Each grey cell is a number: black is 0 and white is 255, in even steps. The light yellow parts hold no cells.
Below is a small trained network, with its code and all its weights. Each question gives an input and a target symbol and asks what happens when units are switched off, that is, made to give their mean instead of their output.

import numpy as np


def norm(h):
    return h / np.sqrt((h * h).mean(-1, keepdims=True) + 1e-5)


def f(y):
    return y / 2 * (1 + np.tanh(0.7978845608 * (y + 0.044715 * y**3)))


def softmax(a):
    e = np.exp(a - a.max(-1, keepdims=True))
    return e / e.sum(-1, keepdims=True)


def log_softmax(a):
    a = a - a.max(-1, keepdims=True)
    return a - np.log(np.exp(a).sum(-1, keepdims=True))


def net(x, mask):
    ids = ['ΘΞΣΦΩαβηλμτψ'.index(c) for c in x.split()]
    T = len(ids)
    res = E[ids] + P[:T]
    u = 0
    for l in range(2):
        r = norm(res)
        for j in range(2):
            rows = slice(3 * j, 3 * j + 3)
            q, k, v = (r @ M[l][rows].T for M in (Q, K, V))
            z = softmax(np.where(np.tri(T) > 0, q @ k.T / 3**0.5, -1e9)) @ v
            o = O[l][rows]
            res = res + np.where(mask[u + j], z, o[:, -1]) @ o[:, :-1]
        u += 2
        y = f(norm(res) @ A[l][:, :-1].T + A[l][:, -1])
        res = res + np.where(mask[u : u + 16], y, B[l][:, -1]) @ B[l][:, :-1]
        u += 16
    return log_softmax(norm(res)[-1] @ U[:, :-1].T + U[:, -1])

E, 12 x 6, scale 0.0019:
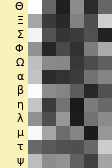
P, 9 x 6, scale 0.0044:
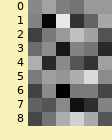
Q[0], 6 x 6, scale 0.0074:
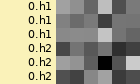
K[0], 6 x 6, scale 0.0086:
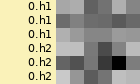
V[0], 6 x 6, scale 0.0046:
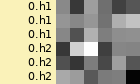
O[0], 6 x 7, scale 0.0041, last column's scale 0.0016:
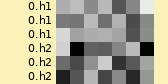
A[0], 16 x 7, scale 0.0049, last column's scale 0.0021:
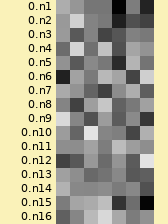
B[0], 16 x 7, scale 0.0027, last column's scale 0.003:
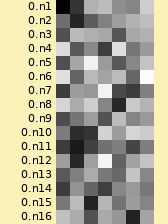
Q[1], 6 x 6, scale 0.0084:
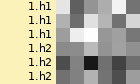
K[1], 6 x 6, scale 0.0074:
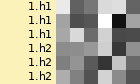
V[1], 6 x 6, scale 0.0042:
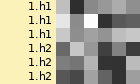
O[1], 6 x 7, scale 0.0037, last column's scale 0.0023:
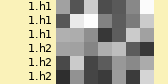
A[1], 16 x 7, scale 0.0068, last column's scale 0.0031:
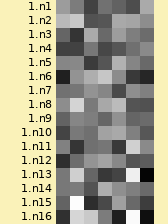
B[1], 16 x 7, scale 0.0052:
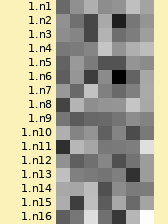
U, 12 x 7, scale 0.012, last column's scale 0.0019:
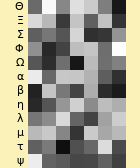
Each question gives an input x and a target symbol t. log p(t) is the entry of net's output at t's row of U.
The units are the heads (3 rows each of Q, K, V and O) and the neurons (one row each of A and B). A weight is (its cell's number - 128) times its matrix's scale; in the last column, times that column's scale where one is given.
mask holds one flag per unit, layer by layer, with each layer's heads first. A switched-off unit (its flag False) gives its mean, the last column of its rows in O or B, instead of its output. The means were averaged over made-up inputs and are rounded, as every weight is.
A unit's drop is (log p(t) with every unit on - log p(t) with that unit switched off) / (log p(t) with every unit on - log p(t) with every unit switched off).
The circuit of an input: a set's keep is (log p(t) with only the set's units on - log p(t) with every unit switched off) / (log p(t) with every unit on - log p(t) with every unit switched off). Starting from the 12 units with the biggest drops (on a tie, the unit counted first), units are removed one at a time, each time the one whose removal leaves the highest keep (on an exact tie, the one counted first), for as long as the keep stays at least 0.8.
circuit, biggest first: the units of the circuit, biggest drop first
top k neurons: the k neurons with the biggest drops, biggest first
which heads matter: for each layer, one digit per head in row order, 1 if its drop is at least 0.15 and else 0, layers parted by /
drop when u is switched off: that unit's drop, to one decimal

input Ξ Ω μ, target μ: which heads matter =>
01 / 01
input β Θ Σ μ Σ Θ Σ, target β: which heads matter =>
01 / 11
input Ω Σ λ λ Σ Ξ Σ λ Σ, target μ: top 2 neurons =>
1.n15, 1.n8
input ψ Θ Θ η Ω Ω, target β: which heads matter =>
01 / 01
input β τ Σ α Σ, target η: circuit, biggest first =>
0.n1, 1.n4
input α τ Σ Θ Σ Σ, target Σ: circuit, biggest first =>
0.h2, 1.n6
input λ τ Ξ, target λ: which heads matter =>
01 / 10
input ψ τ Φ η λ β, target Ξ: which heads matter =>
01 / 11
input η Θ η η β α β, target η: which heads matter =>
10 / 00
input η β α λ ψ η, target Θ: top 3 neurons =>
0.n16, 1.n8, 1.n16
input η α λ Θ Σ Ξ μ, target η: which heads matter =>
10 / 00
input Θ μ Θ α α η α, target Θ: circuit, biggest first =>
1.h2, 0.h2, 1.n8, 1.n16
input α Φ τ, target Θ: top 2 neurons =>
1.n8, 1.n16
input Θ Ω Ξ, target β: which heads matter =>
01 / 01
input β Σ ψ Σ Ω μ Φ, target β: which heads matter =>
01 / 11
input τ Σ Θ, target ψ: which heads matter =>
01 / 00
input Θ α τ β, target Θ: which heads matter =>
01 / 01
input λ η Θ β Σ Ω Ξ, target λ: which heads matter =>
01 / 10
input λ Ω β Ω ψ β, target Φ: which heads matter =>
01 / 11
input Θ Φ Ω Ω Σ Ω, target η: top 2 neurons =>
0.n10, 1.n11
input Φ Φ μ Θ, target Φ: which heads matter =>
11 / 10
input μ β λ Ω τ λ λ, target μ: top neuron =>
1.n15
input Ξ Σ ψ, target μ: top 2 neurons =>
1.n15, 1.n8
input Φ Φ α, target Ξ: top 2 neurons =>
1.n2, 0.n16
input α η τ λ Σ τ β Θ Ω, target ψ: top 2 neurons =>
1.n2, 1.n15
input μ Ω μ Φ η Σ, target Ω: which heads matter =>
00 / 01
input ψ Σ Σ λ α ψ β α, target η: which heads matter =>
00 / 10
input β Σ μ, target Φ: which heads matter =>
11 / 11
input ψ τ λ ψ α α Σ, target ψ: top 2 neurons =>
0.n10, 1.n2
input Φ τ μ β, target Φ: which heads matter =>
11 / 10
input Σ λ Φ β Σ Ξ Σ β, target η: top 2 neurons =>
0.n1, 0.n2
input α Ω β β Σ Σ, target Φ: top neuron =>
0.n10
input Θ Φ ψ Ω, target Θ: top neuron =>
1.n8
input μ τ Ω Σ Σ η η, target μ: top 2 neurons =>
1.n15, 1.n16
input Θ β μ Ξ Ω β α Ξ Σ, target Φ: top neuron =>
0.n12
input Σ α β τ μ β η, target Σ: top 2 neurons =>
1.n6, 0.n12
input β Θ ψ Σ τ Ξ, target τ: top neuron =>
0.n11
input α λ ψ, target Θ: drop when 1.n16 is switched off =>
0.2
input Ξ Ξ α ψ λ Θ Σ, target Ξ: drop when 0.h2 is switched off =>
1.0
